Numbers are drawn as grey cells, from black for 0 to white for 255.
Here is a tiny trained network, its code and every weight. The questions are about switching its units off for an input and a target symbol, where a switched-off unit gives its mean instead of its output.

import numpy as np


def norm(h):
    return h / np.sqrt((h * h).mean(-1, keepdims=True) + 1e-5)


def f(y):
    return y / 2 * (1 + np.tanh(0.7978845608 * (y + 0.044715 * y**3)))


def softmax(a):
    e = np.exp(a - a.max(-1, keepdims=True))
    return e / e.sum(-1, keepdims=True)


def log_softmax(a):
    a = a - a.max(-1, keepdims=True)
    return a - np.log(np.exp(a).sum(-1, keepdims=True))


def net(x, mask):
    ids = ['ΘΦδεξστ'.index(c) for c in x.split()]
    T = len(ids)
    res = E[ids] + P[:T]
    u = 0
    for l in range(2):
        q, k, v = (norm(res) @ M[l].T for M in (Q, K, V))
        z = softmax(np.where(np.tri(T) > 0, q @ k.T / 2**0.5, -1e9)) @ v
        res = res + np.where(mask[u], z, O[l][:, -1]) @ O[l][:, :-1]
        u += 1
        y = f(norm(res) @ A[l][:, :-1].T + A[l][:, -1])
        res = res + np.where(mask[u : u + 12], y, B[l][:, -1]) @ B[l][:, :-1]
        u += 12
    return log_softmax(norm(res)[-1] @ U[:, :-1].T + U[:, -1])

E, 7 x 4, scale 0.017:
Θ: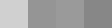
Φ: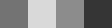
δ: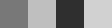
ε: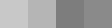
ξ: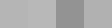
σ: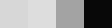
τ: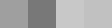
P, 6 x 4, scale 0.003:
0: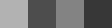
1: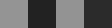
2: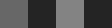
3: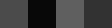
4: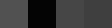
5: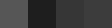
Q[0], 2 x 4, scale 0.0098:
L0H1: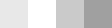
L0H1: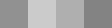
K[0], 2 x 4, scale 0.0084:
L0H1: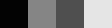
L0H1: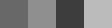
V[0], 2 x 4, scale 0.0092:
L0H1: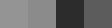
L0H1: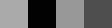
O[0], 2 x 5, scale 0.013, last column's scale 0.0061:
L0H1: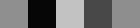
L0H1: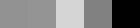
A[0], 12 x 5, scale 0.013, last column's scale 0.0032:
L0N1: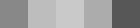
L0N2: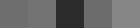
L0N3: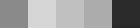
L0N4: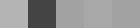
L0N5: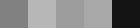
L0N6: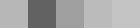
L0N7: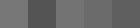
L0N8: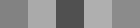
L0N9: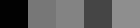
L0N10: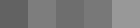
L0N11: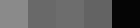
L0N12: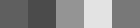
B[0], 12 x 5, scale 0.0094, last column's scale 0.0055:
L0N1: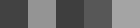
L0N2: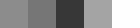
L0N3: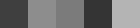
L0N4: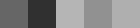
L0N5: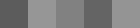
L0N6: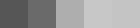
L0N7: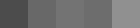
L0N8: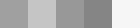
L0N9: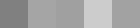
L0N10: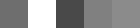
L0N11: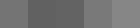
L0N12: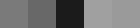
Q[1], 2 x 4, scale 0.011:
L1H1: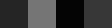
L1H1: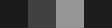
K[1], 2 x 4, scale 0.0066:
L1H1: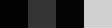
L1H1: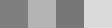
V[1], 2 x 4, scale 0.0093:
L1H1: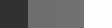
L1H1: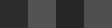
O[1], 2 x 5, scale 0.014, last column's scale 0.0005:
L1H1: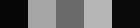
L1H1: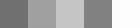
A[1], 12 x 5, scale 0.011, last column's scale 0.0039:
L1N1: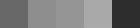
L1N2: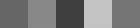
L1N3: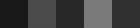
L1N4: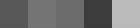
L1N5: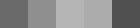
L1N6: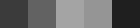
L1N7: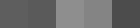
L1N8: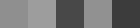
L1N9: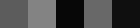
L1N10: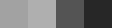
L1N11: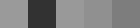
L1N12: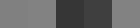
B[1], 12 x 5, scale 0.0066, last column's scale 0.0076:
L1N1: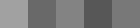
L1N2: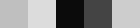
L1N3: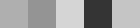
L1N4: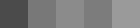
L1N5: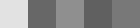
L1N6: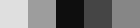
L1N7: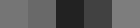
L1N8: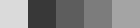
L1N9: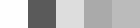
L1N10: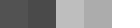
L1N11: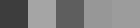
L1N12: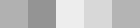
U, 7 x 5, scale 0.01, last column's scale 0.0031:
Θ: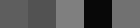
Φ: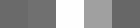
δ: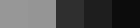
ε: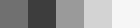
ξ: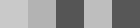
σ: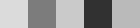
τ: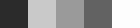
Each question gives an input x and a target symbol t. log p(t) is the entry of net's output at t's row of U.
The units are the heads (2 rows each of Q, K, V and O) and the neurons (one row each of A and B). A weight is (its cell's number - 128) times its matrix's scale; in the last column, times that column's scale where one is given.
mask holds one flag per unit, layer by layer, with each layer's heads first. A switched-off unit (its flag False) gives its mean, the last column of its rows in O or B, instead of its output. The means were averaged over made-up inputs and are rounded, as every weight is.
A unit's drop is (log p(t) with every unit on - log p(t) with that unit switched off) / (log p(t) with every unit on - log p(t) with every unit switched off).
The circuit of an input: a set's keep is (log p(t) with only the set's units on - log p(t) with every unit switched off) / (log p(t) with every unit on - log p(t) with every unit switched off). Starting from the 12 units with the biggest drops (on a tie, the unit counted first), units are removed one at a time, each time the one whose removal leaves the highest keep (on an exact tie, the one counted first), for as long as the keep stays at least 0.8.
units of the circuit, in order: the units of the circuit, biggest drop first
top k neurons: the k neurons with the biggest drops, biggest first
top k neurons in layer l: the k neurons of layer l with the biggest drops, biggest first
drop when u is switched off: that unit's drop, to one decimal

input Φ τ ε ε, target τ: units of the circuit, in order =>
(L0H1; L0N3; L0N1)
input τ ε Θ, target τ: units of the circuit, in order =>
(L0H1; L0N3)
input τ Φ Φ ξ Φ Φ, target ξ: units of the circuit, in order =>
(L0N9; L0N2; L0N3)
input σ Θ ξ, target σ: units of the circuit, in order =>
(L1H1)
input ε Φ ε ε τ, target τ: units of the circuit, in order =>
(L0H1; L0N1; L0N3)
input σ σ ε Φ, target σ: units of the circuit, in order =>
(L1H1; L0H1)
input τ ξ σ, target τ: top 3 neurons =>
(L0N1; L0N3; L1N9)
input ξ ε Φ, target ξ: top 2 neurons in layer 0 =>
(L0N9; L0N3)
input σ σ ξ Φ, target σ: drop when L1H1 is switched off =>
1.5
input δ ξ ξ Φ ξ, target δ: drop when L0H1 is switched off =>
0.4
